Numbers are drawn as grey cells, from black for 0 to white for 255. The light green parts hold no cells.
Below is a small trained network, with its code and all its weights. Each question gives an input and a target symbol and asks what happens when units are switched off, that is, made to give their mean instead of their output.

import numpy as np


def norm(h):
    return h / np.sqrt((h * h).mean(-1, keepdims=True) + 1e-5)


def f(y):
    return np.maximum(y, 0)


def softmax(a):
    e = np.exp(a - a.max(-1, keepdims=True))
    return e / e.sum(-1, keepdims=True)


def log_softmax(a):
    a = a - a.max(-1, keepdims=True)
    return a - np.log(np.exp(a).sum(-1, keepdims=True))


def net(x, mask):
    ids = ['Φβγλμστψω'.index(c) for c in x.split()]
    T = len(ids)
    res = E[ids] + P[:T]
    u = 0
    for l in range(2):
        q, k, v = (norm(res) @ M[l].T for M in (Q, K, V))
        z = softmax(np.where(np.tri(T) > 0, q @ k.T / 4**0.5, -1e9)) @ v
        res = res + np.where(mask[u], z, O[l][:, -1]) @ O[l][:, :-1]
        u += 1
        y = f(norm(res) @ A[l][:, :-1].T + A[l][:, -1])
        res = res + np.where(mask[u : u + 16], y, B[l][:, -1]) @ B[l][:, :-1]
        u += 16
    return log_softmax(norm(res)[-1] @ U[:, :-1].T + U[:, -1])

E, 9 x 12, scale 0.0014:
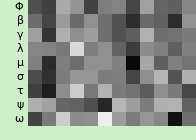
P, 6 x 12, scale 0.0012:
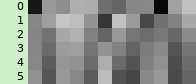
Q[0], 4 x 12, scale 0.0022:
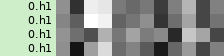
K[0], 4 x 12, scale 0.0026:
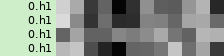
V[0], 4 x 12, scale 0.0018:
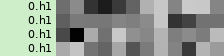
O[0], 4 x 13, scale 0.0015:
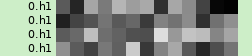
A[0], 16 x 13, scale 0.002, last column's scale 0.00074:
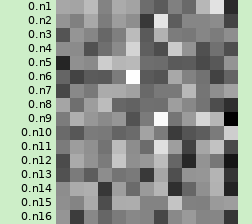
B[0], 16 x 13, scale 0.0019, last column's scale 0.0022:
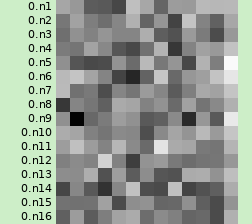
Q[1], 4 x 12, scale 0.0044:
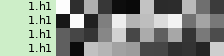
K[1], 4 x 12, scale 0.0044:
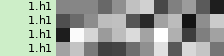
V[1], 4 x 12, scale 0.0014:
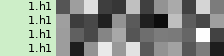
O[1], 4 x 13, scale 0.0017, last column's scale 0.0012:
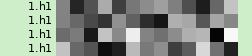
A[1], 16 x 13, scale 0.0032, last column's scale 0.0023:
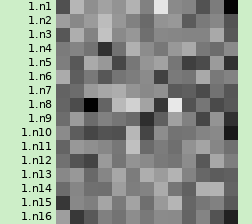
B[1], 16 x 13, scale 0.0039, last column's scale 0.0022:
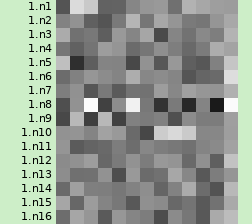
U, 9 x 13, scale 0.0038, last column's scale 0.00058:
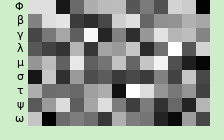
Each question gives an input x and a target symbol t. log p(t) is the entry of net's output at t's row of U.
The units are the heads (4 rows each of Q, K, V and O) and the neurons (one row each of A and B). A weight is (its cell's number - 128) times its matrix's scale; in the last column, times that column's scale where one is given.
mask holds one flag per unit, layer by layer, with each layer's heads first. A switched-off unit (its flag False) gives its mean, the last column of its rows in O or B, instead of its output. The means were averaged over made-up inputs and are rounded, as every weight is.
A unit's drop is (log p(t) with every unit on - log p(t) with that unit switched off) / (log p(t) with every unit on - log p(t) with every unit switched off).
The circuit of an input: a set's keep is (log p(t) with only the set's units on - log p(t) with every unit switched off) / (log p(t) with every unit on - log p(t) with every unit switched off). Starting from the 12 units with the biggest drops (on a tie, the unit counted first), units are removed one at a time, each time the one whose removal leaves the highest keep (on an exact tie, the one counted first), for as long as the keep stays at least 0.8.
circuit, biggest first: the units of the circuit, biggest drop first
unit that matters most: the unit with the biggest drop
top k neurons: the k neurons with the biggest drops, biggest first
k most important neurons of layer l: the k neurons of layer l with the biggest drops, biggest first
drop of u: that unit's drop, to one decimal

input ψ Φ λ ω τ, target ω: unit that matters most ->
1.h1
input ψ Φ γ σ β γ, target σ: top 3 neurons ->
[1.n9, 0.n9, 0.n6]
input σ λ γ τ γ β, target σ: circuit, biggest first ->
[0.h1, 1.n9, 1.n8]
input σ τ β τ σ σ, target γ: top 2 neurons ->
[1.n8, 0.n13]
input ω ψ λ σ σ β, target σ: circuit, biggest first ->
[1.n9, 1.n8, 0.n9]
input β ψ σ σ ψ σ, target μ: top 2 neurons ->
[0.n9, 0.n6]
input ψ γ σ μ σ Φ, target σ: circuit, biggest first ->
[1.h1, 1.n9, 0.n9]
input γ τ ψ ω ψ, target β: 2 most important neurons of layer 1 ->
[1.n8, 1.n5]
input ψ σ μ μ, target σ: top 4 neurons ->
[0.n6, 0.n9, 0.n4, 1.n9]
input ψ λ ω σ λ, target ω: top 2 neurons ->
[0.n4, 0.n3]
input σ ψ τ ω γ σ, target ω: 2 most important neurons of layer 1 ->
[1.n5, 1.n8]
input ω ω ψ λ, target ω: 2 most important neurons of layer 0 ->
[0.n5, 0.n2]
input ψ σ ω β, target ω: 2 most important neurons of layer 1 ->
[1.n5, 1.n8]
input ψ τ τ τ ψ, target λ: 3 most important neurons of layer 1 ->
[1.n8, 1.n4, 1.n5]
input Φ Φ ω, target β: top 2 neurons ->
[1.n1, 0.n2]
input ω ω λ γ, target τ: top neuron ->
[0.n9]
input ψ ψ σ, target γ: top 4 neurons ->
[0.n9, 0.n6, 0.n4, 0.n14]
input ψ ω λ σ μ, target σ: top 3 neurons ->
[0.n6, 0.n9, 0.n5]
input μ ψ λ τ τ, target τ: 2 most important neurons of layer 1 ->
[1.n10, 1.n8]
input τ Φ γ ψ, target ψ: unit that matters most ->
0.n9
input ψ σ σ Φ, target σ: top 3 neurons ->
[0.n6, 0.n9, 1.n9]
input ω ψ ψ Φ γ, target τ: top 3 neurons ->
[0.n9, 0.n6, 1.n8]
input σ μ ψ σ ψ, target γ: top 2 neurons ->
[0.n9, 1.n8]
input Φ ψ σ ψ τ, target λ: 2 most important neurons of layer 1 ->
[1.n8, 1.n7]
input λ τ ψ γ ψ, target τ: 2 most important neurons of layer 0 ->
[0.n9, 0.n13]
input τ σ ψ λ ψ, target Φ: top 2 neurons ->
[0.n9, 1.n8]
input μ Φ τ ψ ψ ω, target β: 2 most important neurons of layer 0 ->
[0.n9, 0.n6]
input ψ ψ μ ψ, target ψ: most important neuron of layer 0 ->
[0.n6]
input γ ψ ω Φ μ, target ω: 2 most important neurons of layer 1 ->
[1.n8, 1.n5]
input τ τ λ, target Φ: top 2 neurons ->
[1.n8, 1.n3]
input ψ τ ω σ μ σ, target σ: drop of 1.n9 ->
0.5
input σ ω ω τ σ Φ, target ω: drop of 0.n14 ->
-0.1
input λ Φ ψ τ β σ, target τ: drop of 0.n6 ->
1.2
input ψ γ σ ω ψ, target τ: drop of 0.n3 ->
0.0
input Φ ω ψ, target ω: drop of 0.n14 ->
0.1
